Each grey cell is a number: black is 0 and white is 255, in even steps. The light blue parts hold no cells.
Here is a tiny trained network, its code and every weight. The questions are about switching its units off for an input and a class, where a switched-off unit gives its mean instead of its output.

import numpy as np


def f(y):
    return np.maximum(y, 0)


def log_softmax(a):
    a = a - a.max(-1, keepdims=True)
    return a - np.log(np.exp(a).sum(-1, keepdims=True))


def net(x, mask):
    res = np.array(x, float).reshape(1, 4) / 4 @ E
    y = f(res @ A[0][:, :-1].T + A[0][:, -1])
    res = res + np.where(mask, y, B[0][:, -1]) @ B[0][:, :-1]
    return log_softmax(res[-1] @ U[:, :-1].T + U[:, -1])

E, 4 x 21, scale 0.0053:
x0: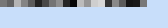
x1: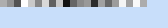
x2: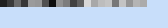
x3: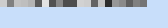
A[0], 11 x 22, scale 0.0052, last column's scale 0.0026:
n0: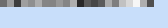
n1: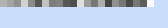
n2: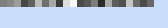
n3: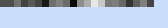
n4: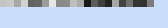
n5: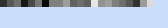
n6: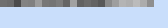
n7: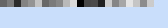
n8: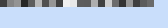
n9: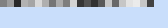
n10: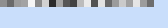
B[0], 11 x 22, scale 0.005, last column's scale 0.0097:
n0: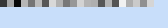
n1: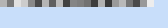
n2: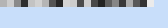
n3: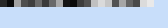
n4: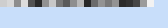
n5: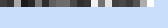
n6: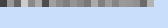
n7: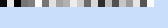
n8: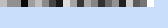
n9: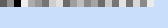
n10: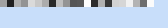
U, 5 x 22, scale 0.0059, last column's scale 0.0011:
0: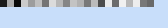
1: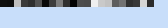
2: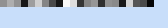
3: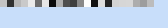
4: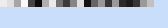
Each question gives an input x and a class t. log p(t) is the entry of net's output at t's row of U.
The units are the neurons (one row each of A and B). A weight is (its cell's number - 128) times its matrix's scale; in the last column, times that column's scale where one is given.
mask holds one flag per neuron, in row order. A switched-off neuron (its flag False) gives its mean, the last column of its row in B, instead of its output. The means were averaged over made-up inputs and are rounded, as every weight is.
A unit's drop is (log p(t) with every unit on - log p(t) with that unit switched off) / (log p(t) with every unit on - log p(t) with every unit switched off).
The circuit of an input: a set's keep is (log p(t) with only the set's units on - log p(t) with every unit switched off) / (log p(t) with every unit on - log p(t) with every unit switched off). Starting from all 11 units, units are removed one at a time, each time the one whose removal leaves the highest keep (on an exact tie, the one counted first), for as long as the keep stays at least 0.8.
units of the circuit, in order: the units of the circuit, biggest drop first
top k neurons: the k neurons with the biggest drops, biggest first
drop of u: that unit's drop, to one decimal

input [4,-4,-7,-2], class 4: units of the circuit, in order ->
(n4)
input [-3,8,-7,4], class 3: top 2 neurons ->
(n10 n1)
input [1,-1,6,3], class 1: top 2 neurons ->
(n3 n2)
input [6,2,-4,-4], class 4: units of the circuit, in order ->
(n4 n10)
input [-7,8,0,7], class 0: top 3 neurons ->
(n9 n0 n7)
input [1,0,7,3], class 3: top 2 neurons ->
(n10 n5)
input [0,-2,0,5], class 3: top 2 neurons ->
(n5 n4)
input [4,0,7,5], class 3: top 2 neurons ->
(n10 n1)
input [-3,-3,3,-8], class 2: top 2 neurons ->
(n8 n2)
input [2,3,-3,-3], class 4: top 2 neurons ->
(n10 n7)
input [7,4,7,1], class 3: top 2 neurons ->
(n10 n1)
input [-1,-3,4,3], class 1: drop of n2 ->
0.1
